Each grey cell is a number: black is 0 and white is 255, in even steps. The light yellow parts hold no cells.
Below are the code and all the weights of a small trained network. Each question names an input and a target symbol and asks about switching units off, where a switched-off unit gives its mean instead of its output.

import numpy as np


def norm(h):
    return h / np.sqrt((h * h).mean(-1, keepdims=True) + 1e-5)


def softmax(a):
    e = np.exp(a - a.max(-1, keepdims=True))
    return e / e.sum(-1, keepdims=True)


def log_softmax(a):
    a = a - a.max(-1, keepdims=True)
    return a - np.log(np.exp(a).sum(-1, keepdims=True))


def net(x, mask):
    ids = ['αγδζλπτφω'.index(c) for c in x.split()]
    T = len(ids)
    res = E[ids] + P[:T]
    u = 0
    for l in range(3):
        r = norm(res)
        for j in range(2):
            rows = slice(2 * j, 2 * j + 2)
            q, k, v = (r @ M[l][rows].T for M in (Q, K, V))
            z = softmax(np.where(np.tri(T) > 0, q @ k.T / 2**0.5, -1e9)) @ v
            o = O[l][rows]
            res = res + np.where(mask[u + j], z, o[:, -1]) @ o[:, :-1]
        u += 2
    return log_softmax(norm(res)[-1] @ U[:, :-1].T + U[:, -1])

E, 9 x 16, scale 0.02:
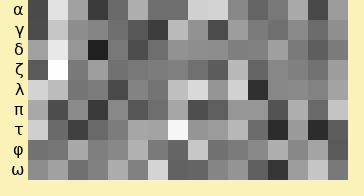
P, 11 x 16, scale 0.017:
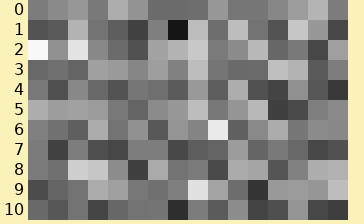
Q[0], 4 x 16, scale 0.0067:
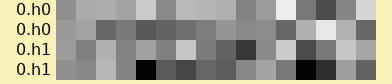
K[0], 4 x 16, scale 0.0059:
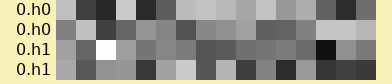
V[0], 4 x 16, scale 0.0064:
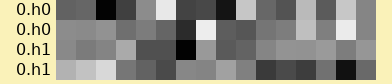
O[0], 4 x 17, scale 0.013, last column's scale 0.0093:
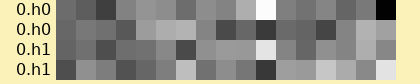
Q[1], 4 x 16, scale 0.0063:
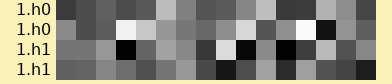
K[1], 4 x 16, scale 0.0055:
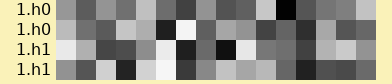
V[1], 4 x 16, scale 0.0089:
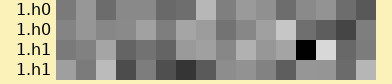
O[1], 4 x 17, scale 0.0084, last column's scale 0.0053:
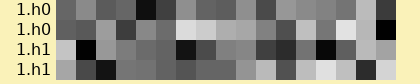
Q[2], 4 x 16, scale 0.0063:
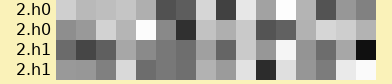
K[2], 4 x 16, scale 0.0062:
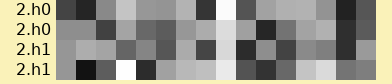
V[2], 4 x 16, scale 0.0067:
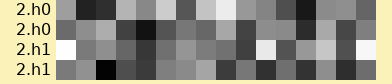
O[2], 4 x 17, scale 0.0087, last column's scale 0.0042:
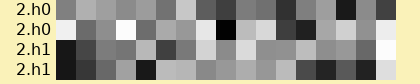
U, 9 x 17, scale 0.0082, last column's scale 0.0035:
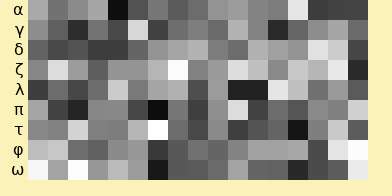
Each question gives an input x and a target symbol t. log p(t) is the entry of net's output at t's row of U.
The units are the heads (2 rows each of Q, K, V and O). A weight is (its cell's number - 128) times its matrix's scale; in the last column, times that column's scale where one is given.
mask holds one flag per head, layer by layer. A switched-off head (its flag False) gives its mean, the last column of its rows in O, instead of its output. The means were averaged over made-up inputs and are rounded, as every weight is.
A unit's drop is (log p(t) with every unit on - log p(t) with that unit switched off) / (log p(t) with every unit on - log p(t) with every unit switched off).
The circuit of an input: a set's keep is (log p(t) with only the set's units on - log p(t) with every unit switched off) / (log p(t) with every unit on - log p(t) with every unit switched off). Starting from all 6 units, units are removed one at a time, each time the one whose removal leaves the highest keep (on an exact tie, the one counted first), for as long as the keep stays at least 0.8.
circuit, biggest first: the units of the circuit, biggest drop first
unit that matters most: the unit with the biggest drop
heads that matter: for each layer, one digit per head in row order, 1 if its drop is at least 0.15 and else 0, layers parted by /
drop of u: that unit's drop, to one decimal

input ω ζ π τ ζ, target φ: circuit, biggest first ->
0.h1; 2.h1; 2.h0
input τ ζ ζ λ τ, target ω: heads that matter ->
00 / 01 / 00
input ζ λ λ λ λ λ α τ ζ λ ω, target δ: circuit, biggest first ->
2.h0
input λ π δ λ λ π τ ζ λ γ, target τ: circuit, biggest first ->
2.h1; 2.h0
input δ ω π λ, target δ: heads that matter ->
00 / 00 / 10
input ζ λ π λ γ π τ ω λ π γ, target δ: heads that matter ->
11 / 10 / 10
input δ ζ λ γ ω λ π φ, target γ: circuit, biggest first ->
0.h0; 2.h1
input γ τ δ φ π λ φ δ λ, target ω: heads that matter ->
00 / 10 / 01
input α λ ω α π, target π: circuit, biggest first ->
0.h0; 1.h1
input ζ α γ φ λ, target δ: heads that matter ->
11 / 10 / 10
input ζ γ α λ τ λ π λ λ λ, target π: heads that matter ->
01 / 01 / 00
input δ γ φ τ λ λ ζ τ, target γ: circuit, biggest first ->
2.h0; 2.h1
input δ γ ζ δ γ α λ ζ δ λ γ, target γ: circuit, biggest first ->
2.h1; 0.h0
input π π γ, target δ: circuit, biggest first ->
0.h1; 1.h1
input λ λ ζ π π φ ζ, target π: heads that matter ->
01 / 00 / 00
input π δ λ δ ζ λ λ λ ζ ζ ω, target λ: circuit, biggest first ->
0.h1; 2.h1
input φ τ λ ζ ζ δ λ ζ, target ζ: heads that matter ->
01 / 01 / 00
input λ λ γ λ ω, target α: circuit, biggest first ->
0.h0
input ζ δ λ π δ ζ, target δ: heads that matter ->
01 / 00 / 10
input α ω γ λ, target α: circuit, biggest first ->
0.h0
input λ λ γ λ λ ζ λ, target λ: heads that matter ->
00 / 00 / 11
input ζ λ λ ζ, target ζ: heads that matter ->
00 / 01 / 10
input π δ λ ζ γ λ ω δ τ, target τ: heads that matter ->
01 / 01 / 00
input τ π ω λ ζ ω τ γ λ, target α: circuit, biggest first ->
0.h0; 2.h1
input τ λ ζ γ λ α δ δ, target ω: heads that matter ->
10 / 01 / 00
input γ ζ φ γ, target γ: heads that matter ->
11 / 00 / 01
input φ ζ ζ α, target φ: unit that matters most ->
2.h1
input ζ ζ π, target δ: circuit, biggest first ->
0.h0; 0.h1; 2.h0; 2.h1
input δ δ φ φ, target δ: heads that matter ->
00 / 00 / 10
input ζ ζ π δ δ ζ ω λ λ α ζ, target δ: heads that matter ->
11 / 10 / 10
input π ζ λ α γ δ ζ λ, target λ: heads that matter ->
11 / 00 / 10
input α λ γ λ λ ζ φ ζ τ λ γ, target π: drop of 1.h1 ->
0.2
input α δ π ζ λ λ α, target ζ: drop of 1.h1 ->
0.5
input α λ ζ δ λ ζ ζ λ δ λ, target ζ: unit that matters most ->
1.h1
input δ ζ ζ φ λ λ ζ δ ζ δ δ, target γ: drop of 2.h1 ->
0.3
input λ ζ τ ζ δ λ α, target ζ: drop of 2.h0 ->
0.3
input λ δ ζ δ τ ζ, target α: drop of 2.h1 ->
0.3
